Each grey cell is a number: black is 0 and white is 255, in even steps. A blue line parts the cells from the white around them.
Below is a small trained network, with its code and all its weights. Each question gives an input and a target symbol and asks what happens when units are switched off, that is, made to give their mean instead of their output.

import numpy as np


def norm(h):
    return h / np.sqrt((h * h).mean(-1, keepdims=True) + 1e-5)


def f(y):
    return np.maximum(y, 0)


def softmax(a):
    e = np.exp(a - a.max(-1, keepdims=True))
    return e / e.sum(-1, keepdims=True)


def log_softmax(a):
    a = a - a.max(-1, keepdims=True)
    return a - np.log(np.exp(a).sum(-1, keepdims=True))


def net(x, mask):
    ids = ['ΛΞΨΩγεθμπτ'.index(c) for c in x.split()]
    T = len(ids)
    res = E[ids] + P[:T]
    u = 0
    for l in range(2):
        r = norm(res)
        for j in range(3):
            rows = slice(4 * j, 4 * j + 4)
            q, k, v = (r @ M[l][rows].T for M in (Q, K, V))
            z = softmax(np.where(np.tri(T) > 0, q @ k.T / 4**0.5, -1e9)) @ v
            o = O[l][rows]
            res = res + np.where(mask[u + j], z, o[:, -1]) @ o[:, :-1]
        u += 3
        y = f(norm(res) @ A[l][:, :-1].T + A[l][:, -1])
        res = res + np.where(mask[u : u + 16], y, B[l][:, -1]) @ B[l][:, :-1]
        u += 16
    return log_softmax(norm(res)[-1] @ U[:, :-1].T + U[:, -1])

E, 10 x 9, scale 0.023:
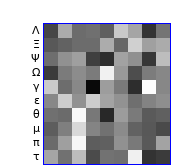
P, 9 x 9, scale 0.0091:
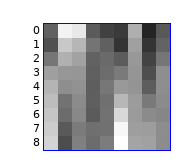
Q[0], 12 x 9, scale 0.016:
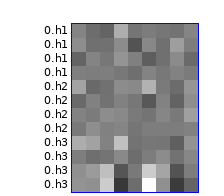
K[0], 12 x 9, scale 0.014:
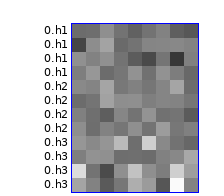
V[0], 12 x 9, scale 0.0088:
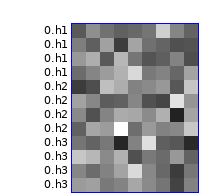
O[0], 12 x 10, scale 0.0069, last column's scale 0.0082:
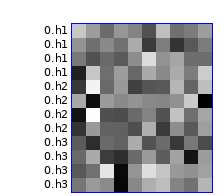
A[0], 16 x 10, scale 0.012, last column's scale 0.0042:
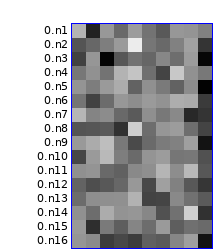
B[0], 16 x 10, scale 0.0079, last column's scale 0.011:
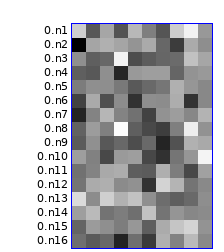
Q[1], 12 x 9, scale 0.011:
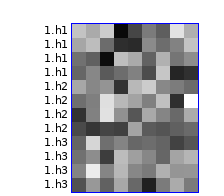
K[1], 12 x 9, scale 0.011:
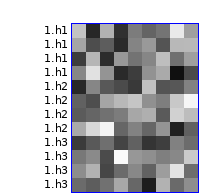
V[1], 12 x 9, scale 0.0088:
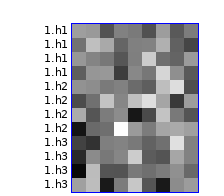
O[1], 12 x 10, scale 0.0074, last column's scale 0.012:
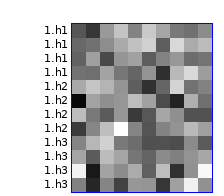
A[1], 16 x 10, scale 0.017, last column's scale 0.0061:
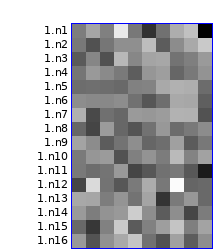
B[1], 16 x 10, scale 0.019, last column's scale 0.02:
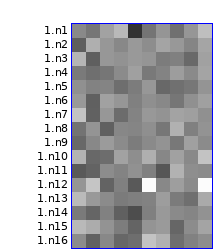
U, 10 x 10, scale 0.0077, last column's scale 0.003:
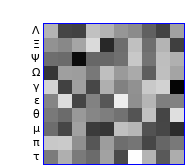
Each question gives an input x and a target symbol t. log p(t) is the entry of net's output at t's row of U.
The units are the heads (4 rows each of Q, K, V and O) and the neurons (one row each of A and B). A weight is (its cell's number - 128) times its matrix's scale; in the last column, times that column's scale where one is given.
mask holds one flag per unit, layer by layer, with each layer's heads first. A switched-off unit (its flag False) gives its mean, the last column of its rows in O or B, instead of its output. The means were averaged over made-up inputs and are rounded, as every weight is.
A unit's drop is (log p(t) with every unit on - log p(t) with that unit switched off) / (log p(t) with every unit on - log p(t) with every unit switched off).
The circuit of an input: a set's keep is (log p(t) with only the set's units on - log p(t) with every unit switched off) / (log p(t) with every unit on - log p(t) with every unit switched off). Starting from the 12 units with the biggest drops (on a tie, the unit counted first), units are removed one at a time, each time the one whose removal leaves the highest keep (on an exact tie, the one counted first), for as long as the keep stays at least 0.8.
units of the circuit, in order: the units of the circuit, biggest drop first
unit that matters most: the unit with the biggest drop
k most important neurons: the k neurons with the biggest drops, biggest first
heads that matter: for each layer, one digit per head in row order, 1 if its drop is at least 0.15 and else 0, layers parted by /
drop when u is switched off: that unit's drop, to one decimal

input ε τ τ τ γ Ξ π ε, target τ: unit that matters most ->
0.h2
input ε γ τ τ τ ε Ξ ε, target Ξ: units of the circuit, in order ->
1.h2, 1.n1
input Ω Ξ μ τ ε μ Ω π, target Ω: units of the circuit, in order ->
1.h2, 1.n12, 0.h3
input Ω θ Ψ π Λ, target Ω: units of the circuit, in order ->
0.h3, 1.h2, 1.n12
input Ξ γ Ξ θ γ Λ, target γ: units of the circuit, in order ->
0.h2, 1.n7, 1.n12
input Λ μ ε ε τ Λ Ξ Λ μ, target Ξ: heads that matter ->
001 / 000
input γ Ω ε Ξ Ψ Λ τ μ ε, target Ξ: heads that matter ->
111 / 110
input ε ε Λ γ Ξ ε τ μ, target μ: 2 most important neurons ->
1.n12, 1.n16
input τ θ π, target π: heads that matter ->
000 / 010
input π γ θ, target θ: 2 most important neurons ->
1.n12, 1.n11
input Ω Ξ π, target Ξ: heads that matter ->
000 / 000
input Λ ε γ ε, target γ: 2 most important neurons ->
1.n12, 0.n8
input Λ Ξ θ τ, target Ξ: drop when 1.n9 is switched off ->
0.0
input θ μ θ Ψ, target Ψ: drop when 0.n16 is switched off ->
0.1
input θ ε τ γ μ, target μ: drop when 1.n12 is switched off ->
0.2
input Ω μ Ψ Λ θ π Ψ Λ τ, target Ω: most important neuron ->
1.n12
